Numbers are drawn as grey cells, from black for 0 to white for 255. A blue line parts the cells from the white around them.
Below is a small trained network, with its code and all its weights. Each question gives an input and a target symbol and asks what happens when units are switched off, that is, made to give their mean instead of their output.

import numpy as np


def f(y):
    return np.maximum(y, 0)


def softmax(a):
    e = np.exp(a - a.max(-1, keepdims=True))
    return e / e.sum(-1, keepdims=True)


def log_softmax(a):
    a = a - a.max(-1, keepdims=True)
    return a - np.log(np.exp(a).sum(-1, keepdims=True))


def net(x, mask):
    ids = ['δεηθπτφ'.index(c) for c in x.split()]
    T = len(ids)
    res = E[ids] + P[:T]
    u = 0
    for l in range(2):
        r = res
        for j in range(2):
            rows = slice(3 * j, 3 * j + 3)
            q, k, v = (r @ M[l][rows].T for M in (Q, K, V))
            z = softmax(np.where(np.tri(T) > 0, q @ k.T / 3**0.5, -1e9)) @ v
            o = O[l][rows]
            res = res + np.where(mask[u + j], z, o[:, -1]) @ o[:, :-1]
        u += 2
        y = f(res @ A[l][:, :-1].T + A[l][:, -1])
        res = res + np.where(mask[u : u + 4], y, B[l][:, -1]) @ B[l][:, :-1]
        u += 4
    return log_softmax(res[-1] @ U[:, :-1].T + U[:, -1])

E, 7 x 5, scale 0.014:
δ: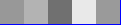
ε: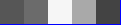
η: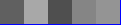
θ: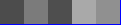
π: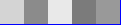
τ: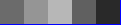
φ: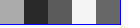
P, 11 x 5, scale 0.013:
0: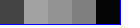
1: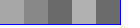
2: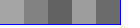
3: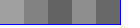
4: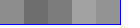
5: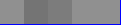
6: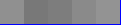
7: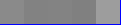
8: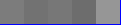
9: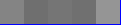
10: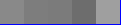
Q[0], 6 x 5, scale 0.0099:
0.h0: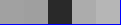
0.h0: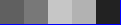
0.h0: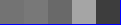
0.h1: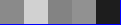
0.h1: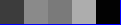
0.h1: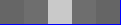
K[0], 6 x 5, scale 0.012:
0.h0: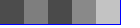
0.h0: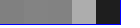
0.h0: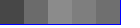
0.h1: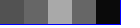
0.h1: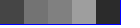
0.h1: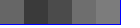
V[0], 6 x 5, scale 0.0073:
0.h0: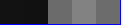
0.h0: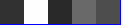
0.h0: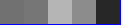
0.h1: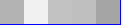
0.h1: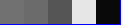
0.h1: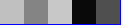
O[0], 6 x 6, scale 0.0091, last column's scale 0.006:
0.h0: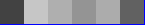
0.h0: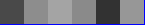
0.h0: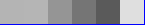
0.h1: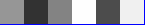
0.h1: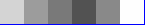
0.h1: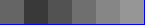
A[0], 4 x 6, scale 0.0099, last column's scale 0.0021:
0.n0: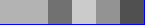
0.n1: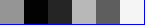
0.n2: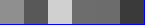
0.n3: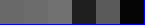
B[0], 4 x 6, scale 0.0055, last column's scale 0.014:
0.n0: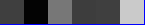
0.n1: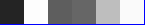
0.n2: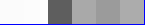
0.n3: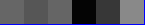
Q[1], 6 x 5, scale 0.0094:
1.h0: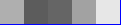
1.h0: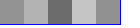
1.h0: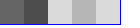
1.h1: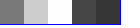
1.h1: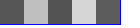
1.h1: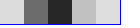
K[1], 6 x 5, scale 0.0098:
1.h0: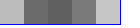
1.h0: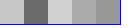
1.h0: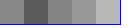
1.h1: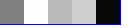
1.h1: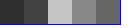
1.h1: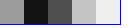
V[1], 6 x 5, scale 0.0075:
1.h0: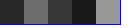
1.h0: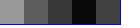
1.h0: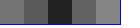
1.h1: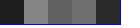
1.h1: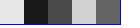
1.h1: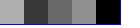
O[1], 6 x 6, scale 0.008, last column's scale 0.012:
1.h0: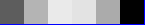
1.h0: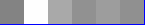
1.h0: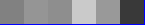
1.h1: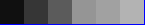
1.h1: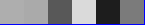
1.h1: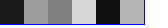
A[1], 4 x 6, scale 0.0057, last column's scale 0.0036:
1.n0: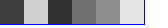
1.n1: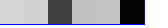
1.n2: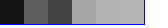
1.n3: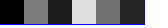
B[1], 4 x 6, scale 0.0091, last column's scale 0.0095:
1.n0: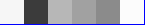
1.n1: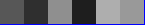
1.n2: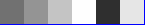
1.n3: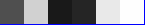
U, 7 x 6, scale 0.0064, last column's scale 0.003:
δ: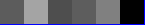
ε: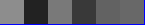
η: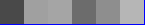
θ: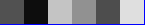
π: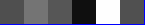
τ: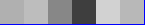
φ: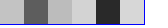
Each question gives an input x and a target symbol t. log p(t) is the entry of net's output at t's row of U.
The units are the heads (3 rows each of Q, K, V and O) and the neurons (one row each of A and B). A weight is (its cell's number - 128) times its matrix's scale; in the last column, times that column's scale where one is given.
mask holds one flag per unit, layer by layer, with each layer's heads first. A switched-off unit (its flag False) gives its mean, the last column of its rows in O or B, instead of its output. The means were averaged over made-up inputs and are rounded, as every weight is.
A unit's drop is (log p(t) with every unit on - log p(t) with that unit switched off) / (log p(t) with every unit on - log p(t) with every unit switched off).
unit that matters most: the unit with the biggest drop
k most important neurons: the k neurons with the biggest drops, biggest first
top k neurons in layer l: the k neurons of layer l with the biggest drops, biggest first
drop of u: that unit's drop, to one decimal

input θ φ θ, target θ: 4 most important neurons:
1.n3, 1.n2, 0.n1, 0.n2
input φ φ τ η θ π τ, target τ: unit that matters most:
0.h1
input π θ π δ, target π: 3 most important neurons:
1.n3, 0.n1, 0.n2
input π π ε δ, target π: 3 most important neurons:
0.n1, 1.n3, 0.n2
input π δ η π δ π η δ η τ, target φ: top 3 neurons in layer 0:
0.n0, 0.n2, 0.n3
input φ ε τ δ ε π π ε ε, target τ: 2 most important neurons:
0.n2, 1.n2
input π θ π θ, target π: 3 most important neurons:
1.n3, 0.n1, 0.n2
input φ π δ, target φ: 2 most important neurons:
0.n0, 1.n3
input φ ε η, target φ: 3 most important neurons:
0.n1, 1.n3, 0.n0
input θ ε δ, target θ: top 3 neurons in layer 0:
0.n0, 0.n2, 0.n1
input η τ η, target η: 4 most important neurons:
1.n2, 1.n3, 0.n3, 0.n2
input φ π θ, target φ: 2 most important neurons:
0.n1, 1.n3
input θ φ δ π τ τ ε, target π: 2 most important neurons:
0.n0, 1.n0
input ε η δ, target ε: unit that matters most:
0.h0
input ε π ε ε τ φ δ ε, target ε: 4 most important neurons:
0.n1, 1.n3, 1.n2, 0.n0
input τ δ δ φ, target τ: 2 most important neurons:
0.n1, 0.n3
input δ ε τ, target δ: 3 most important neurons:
1.n3, 0.n0, 0.n1
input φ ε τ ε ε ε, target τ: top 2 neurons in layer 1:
1.n2, 1.n0
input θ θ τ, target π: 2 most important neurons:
0.n0, 1.n2
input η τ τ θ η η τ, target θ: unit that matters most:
1.h1
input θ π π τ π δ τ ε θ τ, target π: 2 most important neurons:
0.n0, 1.n0
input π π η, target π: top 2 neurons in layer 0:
0.n1, 0.n2
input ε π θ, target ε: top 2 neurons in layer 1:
1.n3, 1.n0
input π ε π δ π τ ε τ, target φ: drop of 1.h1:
0.5
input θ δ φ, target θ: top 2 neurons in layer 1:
1.n3, 1.n2
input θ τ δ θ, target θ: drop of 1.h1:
0.6
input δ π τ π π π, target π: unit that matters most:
0.n1
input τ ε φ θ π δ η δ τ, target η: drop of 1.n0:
-0.1
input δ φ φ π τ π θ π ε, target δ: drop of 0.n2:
0.0
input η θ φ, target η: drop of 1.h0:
0.4
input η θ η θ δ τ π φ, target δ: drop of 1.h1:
0.2
